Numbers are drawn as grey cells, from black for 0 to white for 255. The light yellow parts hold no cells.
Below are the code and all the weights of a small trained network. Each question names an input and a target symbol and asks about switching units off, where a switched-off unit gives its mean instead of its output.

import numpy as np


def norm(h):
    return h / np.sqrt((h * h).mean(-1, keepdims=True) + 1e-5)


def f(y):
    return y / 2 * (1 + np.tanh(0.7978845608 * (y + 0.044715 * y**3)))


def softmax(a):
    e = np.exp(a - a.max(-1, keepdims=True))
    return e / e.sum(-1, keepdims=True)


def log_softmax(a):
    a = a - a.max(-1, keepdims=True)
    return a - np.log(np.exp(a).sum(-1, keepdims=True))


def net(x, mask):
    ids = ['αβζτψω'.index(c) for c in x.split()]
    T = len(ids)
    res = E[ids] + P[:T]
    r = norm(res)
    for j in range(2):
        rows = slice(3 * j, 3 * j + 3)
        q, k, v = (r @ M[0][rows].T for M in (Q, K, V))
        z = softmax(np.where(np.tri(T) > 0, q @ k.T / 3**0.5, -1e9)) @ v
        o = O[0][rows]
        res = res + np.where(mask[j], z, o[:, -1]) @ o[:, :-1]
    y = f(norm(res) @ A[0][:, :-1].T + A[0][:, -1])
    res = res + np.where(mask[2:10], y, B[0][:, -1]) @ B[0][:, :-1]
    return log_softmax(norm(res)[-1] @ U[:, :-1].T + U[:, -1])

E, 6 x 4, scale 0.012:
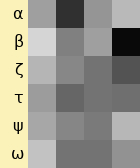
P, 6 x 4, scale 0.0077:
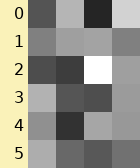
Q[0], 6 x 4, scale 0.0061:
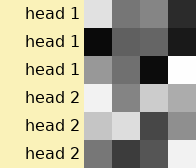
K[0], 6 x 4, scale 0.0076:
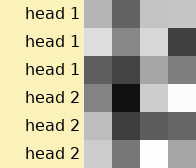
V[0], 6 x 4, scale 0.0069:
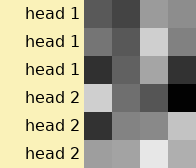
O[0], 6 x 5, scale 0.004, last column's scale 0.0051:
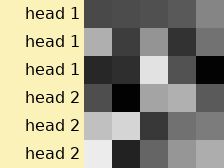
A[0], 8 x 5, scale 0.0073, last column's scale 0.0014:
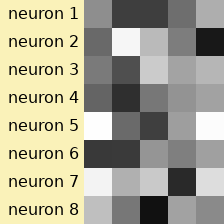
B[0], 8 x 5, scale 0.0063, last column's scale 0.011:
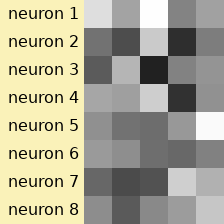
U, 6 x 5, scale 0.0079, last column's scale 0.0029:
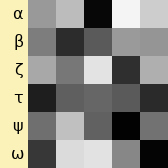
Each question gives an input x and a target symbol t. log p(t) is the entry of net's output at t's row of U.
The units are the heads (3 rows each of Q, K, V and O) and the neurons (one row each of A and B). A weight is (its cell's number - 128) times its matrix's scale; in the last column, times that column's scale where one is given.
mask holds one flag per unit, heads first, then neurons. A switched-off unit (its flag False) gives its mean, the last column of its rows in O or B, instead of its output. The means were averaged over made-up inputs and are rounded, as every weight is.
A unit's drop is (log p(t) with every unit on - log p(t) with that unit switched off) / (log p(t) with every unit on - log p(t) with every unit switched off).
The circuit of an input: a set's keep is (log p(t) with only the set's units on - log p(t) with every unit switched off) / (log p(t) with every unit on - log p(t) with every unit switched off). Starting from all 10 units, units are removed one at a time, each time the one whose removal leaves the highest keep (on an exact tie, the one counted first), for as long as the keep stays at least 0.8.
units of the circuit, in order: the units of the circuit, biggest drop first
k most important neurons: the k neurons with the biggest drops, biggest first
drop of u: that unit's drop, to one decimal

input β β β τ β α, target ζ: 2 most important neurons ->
[neuron 4; neuron 7]
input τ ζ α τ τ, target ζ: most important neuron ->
[neuron 1]
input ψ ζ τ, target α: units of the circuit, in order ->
[neuron 3; neuron 8]
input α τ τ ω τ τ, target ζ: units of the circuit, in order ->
[head 2; neuron 1; head 1; neuron 4]
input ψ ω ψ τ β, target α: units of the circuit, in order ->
[neuron 7; neuron 4]
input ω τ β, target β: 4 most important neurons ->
[neuron 7; neuron 1; neuron 4; neuron 3]
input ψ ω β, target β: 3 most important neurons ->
[neuron 7; neuron 1; neuron 4]
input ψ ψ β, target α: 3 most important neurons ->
[neuron 7; neuron 4; neuron 1]
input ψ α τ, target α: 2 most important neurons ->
[neuron 3; neuron 7]
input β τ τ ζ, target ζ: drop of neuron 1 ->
0.2
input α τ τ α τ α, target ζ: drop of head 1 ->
0.4
